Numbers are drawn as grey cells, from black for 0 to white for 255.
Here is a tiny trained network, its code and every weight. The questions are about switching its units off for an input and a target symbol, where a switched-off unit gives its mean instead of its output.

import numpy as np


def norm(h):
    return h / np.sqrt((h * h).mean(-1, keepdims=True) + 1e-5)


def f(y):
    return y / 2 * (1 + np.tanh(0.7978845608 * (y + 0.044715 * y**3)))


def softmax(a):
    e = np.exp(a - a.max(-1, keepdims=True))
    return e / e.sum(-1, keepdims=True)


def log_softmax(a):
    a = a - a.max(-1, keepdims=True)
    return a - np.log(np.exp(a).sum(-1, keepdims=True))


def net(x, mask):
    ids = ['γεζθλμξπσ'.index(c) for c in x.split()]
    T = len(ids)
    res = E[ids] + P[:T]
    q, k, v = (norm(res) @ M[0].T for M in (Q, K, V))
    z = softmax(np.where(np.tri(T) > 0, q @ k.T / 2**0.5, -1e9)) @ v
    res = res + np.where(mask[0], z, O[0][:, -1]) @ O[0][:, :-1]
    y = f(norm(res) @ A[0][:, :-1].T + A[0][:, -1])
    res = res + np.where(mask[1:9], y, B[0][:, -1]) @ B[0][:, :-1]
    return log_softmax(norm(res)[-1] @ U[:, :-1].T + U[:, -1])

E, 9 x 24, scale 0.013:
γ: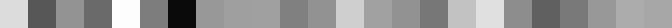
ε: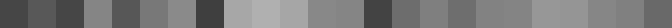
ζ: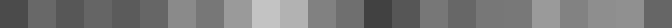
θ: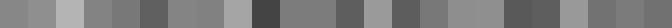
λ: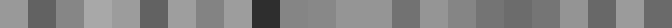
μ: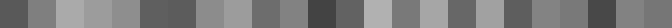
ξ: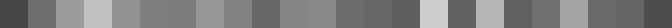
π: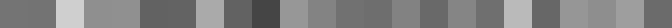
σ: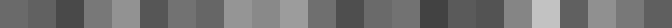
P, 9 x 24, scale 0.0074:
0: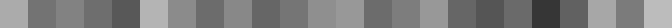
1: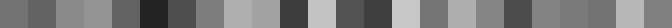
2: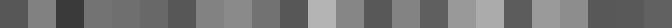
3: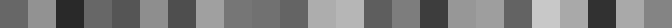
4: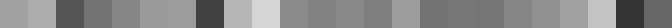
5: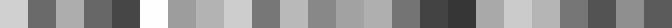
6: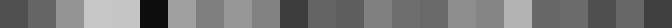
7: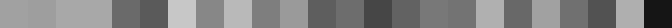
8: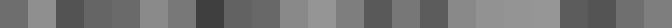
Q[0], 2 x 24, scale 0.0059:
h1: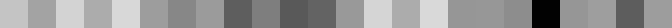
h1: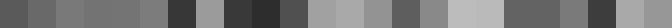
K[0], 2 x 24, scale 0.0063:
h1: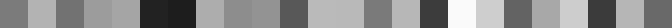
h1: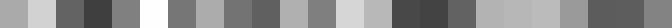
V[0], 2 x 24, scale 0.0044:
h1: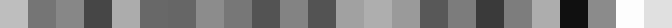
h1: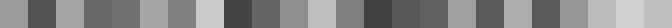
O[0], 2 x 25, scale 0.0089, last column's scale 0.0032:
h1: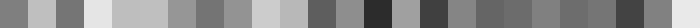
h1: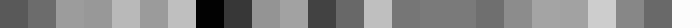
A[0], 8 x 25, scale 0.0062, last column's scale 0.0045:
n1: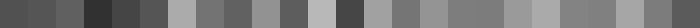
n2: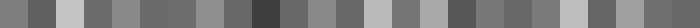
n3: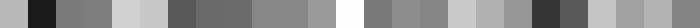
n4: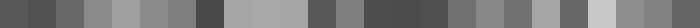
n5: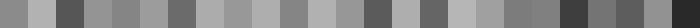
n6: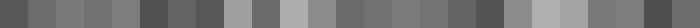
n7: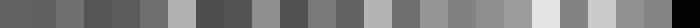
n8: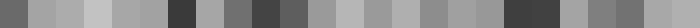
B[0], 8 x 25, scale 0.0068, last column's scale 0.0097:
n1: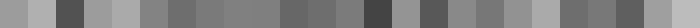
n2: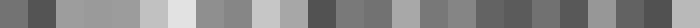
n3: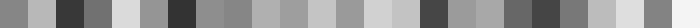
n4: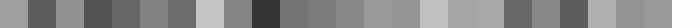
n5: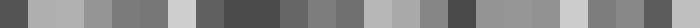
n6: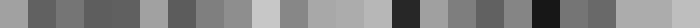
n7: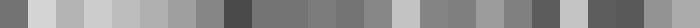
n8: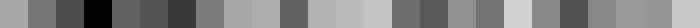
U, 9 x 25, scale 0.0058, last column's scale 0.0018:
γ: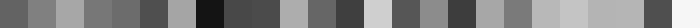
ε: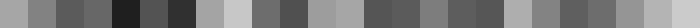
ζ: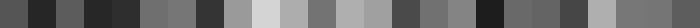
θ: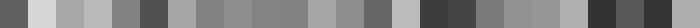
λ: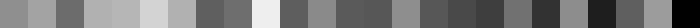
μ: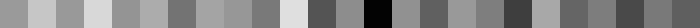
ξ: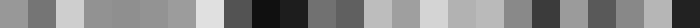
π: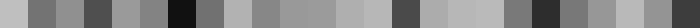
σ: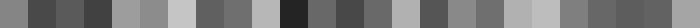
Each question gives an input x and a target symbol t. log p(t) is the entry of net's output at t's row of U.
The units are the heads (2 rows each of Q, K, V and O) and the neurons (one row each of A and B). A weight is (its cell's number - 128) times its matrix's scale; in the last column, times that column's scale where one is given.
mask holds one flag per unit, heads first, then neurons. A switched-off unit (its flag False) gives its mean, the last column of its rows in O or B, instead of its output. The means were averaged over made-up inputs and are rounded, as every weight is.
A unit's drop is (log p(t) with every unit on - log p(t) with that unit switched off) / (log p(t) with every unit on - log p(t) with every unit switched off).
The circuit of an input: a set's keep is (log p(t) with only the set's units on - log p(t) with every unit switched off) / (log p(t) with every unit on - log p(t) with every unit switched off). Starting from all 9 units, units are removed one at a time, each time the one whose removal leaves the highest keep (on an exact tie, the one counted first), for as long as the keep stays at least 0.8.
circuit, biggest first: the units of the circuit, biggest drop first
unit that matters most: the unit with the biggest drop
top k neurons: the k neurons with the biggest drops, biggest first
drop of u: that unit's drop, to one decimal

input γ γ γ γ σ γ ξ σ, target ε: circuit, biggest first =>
h1
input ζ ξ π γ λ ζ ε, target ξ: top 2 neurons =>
n7, n4
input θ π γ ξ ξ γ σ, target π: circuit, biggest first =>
n6, n4
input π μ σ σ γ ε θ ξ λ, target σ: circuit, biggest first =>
h1, n2, n4, n1
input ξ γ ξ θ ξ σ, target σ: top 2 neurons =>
n1, n2
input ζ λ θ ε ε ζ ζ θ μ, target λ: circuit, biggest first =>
h1, n4, n2, n1
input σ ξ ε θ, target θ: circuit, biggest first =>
h1, n5
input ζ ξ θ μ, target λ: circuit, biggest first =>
h1, n4, n2, n7
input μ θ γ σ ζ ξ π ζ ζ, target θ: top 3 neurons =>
n5, n8, n4
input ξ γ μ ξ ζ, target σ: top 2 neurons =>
n1, n4
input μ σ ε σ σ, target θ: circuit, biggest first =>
h1, n5
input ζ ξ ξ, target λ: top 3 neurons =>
n4, n2, n7
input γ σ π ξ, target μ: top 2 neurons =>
n3, n5
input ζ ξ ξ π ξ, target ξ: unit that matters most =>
h1
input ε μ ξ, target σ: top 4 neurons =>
n2, n4, n1, n3
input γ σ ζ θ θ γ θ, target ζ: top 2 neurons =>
n7, n5
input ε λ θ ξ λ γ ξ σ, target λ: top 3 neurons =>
n7, n6, n1
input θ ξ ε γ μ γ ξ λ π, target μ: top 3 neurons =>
n3, n8, n5
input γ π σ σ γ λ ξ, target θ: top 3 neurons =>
n3, n4, n6
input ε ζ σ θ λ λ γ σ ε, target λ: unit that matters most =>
h1
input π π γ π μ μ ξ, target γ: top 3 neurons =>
n3, n1, n7
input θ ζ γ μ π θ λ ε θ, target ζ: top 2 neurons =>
n7, n2
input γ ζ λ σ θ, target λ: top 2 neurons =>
n4, n2
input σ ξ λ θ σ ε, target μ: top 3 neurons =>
n8, n4, n3
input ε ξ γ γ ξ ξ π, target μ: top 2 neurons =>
n5, n3
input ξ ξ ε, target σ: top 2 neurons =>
n1, n4
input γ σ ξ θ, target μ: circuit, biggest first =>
h1
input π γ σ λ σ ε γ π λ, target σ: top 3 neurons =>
n2, n4, n1
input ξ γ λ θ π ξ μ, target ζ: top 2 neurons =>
n7, n5
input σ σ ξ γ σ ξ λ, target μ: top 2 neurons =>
n5, n3
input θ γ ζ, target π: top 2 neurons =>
n6, n4
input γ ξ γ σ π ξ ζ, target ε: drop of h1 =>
0.5
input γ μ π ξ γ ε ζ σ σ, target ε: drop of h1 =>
0.6
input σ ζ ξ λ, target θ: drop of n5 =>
0.3
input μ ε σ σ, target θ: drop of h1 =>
3.5
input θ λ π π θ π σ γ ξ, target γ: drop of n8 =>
0.0
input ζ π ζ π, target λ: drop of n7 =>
0.1
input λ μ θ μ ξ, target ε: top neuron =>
n8
